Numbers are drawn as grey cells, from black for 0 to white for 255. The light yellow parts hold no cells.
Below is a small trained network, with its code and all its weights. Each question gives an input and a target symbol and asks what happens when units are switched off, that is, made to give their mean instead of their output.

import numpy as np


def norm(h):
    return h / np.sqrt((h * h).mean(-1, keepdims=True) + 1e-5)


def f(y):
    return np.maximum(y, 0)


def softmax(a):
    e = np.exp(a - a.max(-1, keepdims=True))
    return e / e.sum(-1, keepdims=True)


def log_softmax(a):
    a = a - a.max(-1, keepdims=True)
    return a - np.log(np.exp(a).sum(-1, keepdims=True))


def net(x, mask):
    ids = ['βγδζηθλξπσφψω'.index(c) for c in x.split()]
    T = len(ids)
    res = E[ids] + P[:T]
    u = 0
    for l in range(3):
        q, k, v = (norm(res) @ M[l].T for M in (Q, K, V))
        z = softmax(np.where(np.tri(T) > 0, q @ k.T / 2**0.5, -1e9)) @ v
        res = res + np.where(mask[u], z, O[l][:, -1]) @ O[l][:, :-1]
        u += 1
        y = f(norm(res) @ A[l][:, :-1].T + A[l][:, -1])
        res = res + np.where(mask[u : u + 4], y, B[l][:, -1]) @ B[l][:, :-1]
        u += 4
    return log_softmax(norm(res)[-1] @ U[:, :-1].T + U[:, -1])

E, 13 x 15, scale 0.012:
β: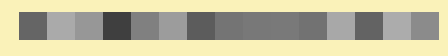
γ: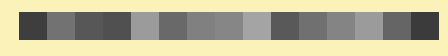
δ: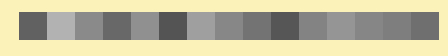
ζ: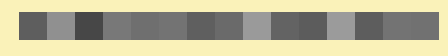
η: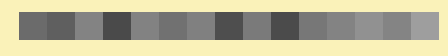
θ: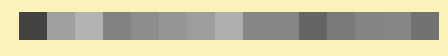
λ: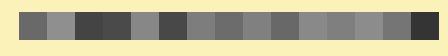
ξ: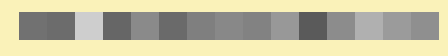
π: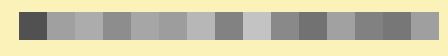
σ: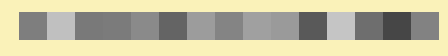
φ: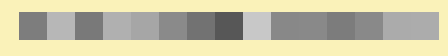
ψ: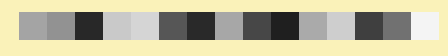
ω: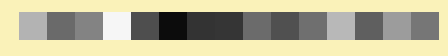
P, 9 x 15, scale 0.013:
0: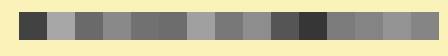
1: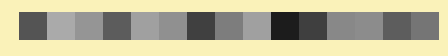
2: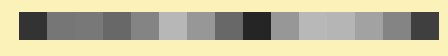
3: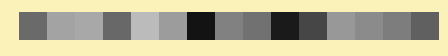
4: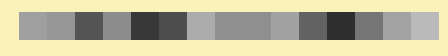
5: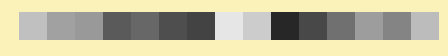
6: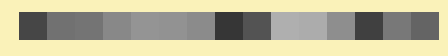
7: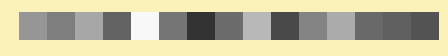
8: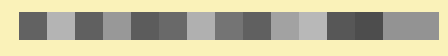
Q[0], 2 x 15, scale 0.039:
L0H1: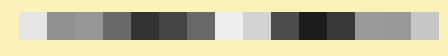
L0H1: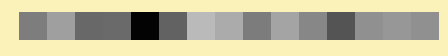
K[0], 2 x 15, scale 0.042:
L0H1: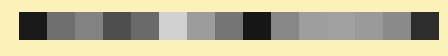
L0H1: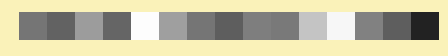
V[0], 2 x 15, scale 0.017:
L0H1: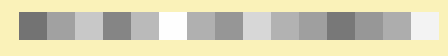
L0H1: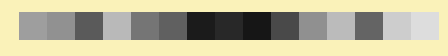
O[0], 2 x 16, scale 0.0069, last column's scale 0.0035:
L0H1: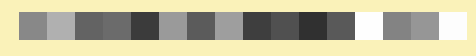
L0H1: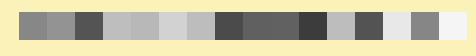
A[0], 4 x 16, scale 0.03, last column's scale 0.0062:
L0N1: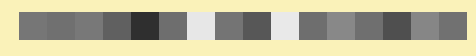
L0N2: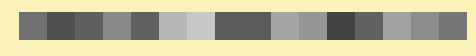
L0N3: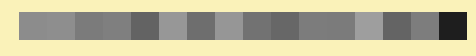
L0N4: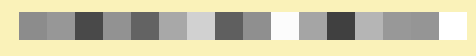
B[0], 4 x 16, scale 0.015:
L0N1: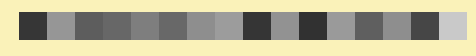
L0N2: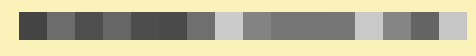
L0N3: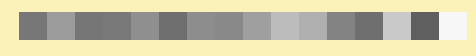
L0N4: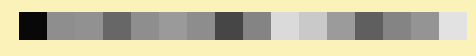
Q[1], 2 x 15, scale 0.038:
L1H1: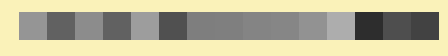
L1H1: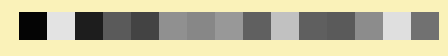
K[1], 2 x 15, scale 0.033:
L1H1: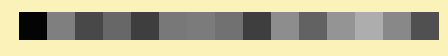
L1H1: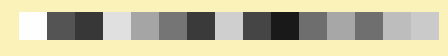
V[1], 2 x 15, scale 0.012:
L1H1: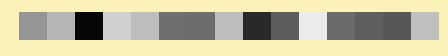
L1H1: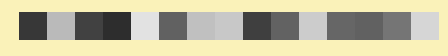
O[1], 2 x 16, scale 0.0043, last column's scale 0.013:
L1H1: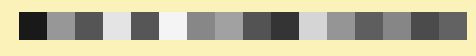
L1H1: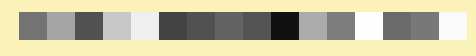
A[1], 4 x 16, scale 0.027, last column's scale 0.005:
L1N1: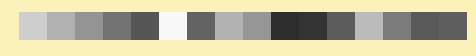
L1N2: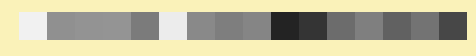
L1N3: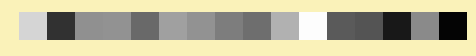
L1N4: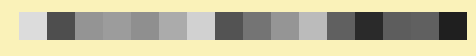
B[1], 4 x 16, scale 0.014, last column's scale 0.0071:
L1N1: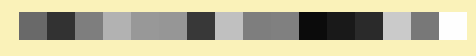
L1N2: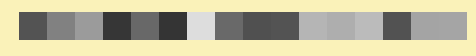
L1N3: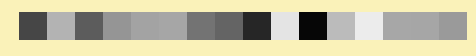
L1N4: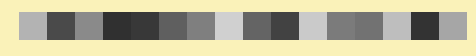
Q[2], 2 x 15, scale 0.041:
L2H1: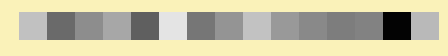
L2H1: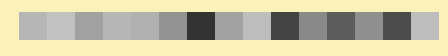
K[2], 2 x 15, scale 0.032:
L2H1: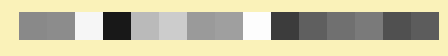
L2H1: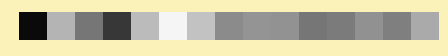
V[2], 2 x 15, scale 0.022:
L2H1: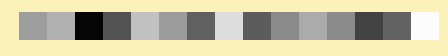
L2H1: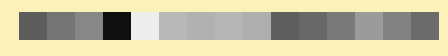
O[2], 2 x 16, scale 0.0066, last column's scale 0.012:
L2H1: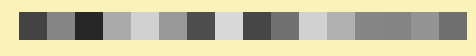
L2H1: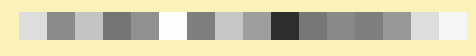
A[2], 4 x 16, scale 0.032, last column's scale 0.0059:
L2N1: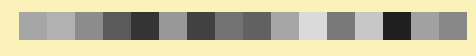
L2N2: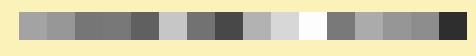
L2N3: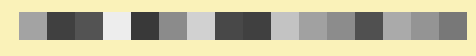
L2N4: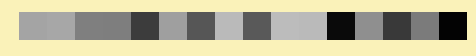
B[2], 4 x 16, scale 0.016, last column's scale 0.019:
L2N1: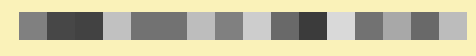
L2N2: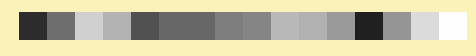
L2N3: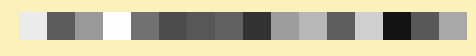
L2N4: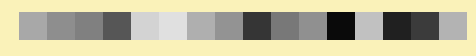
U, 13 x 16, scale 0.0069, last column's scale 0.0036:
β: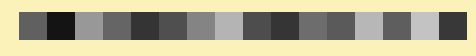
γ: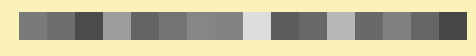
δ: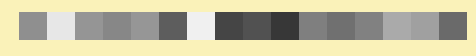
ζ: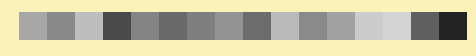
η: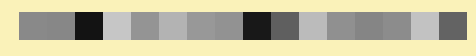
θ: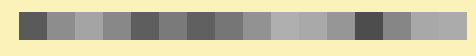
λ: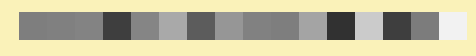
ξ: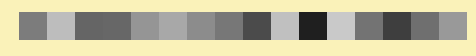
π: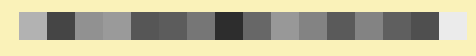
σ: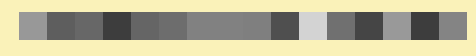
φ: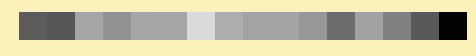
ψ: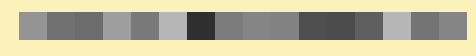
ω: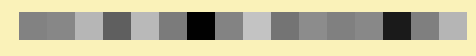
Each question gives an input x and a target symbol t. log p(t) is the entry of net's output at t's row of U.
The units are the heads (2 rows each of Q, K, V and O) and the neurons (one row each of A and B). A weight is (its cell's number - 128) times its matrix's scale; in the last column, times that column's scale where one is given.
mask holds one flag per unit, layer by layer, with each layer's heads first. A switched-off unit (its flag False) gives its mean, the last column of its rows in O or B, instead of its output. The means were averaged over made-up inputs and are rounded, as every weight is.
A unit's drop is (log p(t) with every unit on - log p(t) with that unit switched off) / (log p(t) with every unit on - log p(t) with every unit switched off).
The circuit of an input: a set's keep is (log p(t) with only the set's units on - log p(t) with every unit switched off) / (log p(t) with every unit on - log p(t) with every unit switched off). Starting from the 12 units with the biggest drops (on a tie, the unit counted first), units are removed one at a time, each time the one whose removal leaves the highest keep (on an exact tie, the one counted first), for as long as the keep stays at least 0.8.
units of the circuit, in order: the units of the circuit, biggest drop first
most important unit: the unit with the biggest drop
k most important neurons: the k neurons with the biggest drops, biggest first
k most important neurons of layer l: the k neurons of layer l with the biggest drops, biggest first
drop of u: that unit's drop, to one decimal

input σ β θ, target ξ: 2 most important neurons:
[L0N1; L2N2]
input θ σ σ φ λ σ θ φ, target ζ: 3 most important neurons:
[L1N3; L1N4; L0N4]
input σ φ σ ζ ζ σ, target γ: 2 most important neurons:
[L1N1; L2N1]
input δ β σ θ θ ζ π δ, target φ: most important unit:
L0H1
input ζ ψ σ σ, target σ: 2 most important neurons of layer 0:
[L0N2; L0N1]
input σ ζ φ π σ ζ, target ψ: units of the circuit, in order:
[L0H1; L1N1]
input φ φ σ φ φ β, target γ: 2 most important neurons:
[L1N1; L2N1]
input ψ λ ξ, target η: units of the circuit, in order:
[L0N2; L0H1; L2H1; L2N3]
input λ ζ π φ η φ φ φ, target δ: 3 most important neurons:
[L0N4; L0N3; L0N2]
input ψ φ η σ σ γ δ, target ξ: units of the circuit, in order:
[L0N1; L2N2]
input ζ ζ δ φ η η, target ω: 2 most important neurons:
[L0N4; L0N3]
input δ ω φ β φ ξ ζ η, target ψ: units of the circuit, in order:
[L0H1; L0N4; L1N1]
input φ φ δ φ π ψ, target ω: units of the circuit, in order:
[L0H1; L2N1; L2N2; L0N3]
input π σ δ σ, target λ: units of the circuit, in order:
[L0H1; L2N4]
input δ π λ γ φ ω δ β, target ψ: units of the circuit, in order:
[L0N4; L0H1; L1N1]
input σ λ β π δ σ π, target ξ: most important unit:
L0N1
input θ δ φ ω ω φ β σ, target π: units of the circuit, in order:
[L2N3; L0H1]
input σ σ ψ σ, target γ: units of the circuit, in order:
[L1N1; L0H1; L0N1; L2N1]
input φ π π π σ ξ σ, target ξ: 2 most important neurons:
[L0N1; L2N2]
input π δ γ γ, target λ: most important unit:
L0N4
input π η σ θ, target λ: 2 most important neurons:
[L0N4; L0N3]
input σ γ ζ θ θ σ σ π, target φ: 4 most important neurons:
[L0N3; L2N4; L2N1; L0N4]
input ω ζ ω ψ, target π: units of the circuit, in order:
[L0H1; L2N3]
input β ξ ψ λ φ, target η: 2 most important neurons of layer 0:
[L0N2; L0N3]
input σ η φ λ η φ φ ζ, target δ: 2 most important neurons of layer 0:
[L0N4; L0N2]
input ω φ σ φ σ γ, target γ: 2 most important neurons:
[L1N1; L0N1]
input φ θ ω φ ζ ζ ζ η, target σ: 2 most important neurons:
[L1N4; L0N2]
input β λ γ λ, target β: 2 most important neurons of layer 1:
[L1N2; L1N1]
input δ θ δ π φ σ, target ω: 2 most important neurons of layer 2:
[L2N1; L2N2]
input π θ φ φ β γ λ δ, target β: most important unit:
L0N4
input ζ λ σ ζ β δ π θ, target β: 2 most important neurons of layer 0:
[L0N4; L0N3]
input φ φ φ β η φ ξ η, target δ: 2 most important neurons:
[L0N4; L0N2]
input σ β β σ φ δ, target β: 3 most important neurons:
[L0N4; L0N3; L1N2]
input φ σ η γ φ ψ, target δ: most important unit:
L0H1
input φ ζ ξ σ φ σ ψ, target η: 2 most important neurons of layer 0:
[L0N3; L0N4]
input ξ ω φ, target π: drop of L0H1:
0.6
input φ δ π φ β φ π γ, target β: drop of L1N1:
0.3
